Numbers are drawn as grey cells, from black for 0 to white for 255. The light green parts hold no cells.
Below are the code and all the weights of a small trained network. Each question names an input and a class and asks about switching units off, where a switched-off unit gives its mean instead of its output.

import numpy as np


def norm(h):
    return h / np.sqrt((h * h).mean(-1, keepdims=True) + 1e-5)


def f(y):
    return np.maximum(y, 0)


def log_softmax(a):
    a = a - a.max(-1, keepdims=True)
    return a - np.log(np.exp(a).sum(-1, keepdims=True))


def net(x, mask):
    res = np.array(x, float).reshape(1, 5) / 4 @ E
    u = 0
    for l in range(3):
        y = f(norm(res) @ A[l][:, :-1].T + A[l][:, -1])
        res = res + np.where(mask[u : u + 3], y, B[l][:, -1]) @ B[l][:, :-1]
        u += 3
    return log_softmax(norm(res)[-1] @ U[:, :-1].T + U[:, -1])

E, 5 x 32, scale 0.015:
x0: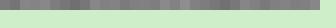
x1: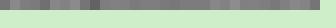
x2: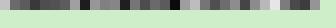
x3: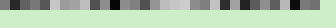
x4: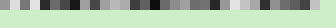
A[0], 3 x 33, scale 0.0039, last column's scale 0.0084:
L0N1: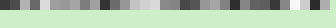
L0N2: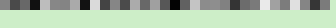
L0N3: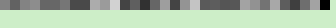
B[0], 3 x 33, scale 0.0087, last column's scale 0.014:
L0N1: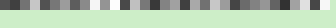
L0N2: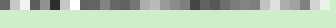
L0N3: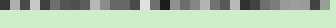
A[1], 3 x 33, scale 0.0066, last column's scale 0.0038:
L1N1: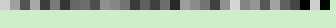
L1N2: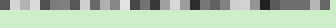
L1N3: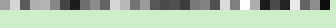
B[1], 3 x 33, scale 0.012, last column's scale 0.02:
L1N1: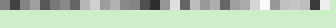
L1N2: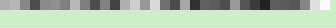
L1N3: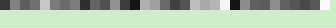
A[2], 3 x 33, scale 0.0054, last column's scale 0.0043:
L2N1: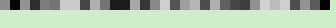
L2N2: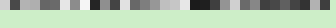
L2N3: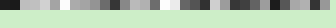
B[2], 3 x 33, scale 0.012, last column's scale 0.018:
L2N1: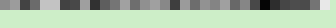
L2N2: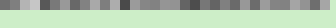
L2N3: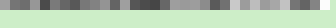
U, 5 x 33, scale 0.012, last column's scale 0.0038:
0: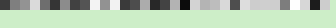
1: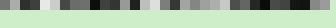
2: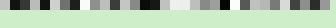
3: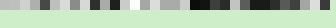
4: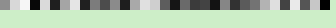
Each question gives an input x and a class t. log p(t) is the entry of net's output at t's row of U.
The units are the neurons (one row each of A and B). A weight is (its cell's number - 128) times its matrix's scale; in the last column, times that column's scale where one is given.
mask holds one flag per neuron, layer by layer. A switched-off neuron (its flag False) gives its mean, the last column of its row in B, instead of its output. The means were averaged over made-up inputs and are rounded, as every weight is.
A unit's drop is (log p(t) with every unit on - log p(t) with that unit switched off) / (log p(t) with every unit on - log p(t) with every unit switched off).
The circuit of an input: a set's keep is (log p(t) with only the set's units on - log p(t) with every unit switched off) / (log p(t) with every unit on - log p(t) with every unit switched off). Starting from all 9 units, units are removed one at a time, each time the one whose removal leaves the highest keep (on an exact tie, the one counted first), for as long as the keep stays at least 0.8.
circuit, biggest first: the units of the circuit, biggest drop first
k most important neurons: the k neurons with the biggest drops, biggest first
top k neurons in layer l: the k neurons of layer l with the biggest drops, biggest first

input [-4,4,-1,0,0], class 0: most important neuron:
[L0N2]
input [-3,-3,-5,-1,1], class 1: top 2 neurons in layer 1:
[L1N1 L1N3]
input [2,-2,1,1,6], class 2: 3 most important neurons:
[L1N1 L0N1 L1N2]
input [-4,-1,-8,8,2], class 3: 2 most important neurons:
[L1N2 L1N1]
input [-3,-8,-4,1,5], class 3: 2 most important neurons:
[L1N2 L0N1]
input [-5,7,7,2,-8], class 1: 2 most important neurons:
[L2N1 L1N2]
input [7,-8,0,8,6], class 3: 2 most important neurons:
[L1N2 L2N3]
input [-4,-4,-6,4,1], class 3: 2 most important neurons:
[L1N1 L1N2]
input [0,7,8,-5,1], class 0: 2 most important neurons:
[L1N2 L1N1]
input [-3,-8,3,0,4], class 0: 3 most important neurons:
[L1N1 L0N2 L2N3]
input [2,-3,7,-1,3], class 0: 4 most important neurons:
[L1N2 L2N3 L0N3 L2N1]
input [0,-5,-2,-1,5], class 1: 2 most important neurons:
[L1N3 L1N2]
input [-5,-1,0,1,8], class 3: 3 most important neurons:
[L1N2 L0N1 L2N3]
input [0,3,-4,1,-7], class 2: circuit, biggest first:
[L2N3]
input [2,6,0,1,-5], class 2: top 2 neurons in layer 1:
[L1N3 L1N2]
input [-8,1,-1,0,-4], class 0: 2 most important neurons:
[L0N1 L1N2]
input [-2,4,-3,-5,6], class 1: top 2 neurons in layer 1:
[L1N3 L1N2]
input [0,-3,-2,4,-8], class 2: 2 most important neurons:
[L2N3 L1N3]
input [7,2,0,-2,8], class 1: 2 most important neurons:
[L1N3 L1N2]
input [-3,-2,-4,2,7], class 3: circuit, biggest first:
[L1N2]
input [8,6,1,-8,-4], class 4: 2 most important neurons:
[L1N1 L0N2]
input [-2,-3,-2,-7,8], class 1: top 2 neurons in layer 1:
[L1N3 L1N2]
